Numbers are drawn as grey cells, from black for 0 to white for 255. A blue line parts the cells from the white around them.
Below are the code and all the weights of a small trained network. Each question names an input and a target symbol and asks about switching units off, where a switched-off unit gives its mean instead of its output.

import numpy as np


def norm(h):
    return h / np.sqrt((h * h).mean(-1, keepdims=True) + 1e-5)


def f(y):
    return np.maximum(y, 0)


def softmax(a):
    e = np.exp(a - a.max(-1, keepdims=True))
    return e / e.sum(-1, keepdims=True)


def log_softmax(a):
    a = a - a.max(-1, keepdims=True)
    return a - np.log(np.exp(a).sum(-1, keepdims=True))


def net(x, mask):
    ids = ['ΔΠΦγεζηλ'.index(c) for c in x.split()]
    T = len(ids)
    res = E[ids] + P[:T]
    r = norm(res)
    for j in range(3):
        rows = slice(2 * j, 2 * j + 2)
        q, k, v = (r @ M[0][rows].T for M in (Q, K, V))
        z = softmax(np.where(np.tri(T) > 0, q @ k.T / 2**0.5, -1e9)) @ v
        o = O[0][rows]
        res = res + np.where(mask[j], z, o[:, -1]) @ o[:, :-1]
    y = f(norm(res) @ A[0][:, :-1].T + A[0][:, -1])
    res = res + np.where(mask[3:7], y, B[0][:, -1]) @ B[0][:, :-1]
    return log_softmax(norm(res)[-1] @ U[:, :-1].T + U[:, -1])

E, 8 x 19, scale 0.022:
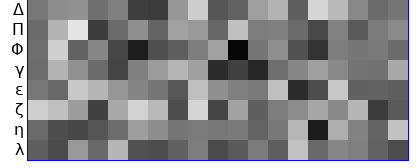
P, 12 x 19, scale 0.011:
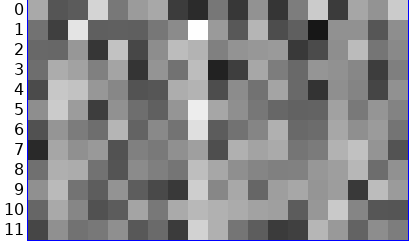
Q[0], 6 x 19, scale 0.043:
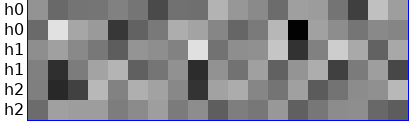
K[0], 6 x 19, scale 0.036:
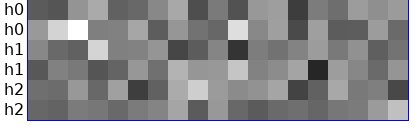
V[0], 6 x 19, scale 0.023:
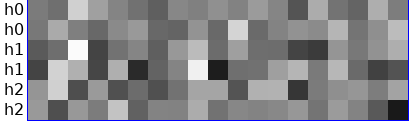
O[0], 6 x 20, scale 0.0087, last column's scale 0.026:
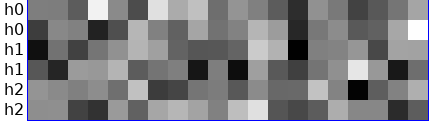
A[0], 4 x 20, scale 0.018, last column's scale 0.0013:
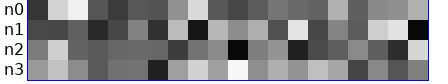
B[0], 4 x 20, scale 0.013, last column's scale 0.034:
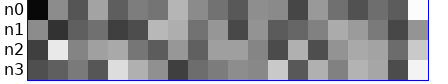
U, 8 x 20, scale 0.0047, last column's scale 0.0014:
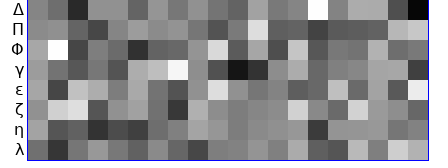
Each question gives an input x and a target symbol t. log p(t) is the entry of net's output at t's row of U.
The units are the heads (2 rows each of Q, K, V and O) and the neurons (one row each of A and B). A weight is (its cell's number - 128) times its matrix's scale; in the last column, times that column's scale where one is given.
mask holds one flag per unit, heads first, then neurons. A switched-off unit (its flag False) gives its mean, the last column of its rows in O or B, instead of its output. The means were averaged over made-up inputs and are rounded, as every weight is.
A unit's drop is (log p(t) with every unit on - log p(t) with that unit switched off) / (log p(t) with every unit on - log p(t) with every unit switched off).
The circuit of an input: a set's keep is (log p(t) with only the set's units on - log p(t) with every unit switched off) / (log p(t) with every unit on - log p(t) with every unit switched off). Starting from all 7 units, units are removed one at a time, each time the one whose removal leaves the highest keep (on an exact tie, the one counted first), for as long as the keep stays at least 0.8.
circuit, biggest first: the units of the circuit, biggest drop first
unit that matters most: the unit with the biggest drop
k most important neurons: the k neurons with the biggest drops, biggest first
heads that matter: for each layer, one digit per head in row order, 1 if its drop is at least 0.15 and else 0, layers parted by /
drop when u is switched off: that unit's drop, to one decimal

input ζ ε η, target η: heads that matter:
100
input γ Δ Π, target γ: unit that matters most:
h2
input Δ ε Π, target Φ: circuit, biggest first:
(h1 n2 n3)
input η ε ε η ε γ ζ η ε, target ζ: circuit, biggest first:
(h1 h0)
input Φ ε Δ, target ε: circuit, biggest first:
(h2 h1)
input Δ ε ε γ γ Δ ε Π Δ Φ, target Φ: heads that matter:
010
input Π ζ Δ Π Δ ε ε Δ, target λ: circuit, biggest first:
(h1 h2)
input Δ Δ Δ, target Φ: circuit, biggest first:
(h1 n3 n2)
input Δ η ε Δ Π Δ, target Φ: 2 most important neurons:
(n2 n3)
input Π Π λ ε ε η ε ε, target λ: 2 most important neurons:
(n0 n3)
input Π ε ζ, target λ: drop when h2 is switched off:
0.3
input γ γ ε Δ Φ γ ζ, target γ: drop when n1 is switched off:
0.1
